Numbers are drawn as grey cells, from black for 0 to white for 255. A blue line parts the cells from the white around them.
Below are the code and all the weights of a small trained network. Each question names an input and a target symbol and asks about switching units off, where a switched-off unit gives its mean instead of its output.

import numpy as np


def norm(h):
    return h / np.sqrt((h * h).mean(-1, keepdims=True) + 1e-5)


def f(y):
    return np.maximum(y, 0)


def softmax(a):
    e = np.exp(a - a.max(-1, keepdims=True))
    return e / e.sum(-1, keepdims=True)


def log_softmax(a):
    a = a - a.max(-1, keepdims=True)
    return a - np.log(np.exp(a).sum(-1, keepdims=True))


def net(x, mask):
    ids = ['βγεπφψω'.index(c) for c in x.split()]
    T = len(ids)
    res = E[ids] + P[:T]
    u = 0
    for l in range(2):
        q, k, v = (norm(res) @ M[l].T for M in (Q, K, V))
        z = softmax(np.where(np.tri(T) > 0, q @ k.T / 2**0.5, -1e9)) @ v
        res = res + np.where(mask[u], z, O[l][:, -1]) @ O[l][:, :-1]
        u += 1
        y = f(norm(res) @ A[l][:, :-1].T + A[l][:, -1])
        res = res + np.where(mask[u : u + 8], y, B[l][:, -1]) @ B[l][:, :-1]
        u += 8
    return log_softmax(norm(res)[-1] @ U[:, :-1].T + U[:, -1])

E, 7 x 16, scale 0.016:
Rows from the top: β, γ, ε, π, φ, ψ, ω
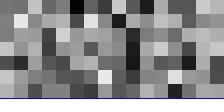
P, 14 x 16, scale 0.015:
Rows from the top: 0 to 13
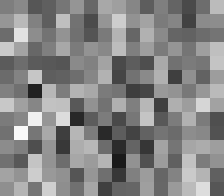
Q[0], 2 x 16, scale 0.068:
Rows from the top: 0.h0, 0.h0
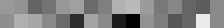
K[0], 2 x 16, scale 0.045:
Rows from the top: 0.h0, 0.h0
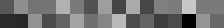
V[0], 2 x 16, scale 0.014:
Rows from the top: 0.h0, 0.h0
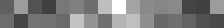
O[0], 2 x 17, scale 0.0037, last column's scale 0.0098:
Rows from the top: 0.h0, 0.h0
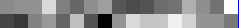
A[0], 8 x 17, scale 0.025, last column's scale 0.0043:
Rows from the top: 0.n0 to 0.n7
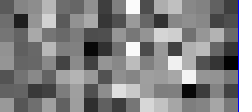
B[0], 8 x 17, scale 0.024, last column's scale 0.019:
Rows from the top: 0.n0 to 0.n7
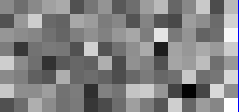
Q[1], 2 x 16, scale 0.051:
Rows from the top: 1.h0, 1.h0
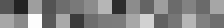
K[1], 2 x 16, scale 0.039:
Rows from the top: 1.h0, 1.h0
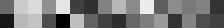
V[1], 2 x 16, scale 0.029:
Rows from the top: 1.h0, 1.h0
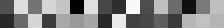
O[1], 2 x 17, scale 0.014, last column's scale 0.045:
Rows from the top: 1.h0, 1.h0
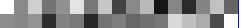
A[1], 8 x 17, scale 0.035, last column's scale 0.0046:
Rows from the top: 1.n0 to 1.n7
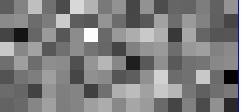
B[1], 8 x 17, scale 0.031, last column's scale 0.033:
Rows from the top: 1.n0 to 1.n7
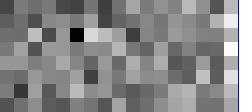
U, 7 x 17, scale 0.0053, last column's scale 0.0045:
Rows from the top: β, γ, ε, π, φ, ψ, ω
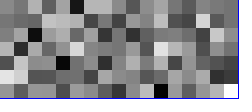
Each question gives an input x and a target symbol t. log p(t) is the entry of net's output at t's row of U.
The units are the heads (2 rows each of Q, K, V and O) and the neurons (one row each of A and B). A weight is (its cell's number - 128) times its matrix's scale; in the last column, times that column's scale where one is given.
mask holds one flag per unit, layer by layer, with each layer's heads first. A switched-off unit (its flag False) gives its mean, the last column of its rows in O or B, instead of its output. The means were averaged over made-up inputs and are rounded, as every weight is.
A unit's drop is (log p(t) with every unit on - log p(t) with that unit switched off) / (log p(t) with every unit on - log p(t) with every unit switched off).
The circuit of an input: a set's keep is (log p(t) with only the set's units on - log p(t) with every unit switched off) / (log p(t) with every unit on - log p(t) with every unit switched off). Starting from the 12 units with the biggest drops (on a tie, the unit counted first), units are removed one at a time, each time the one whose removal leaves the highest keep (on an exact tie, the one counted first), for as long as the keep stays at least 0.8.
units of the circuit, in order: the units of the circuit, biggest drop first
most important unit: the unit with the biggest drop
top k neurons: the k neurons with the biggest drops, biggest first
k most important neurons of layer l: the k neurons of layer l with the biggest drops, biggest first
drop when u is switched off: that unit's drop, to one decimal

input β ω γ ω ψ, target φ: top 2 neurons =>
(0.n3, 0.n7)
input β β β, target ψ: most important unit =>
1.h0
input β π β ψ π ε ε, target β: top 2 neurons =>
(0.n3, 1.n2)
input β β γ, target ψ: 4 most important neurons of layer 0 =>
(0.n5, 0.n1, 0.n2, 0.n4)
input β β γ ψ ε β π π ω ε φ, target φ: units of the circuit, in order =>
(0.n1, 1.n0)
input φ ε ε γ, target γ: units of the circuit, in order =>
(0.h0, 0.n0, 1.n5)
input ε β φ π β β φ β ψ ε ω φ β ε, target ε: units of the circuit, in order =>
(0.n5, 1.n1)
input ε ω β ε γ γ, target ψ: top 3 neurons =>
(0.n7, 0.n5, 0.n1)
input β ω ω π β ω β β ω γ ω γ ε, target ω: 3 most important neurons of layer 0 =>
(0.n1, 0.n5, 0.n2)
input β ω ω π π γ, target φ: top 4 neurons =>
(0.n5, 0.n4, 0.n1, 0.n3)
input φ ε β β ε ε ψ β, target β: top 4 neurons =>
(0.n3, 1.n2, 0.n6, 0.n2)
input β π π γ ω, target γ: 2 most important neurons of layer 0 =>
(0.n2, 0.n3)
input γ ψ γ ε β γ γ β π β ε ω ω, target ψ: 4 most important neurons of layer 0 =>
(0.n5, 0.n1, 0.n4, 0.n2)
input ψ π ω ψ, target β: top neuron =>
(0.n5)
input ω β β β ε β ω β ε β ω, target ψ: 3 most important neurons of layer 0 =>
(0.n5, 0.n3, 0.n1)
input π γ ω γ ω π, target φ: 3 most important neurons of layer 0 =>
(0.n5, 0.n1, 0.n4)
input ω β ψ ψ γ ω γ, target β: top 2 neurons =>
(1.n2, 0.n1)
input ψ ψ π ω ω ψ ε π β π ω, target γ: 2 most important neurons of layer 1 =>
(1.n4, 1.n5)
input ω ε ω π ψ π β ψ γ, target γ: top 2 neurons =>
(0.n2, 0.n3)
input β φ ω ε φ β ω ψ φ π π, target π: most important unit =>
1.n6
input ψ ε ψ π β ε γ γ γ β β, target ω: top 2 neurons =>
(0.n1, 0.n5)
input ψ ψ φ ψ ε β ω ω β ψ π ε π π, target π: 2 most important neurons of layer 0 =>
(0.n2, 0.n7)
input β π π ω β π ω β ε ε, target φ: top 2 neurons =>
(0.n5, 0.n3)
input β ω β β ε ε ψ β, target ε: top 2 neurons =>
(0.n4, 0.n1)
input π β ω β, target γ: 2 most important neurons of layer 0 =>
(0.n2, 0.n3)
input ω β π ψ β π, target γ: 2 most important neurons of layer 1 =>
(1.n4, 1.n5)
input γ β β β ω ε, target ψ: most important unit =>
0.h0
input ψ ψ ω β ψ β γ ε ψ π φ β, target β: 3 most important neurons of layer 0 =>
(0.n3, 0.n6, 0.n1)
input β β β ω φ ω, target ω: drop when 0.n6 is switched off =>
0.5
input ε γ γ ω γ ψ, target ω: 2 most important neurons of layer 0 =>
(0.n1, 0.n5)
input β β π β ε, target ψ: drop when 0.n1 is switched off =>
1.2
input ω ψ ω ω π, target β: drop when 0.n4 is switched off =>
0.0
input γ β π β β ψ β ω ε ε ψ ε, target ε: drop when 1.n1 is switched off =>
0.1
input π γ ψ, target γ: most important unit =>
0.h0
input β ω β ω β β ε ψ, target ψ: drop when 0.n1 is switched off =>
0.6
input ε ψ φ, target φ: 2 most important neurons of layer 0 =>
(0.n6, 0.n5)
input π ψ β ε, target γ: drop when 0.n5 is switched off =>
2.0
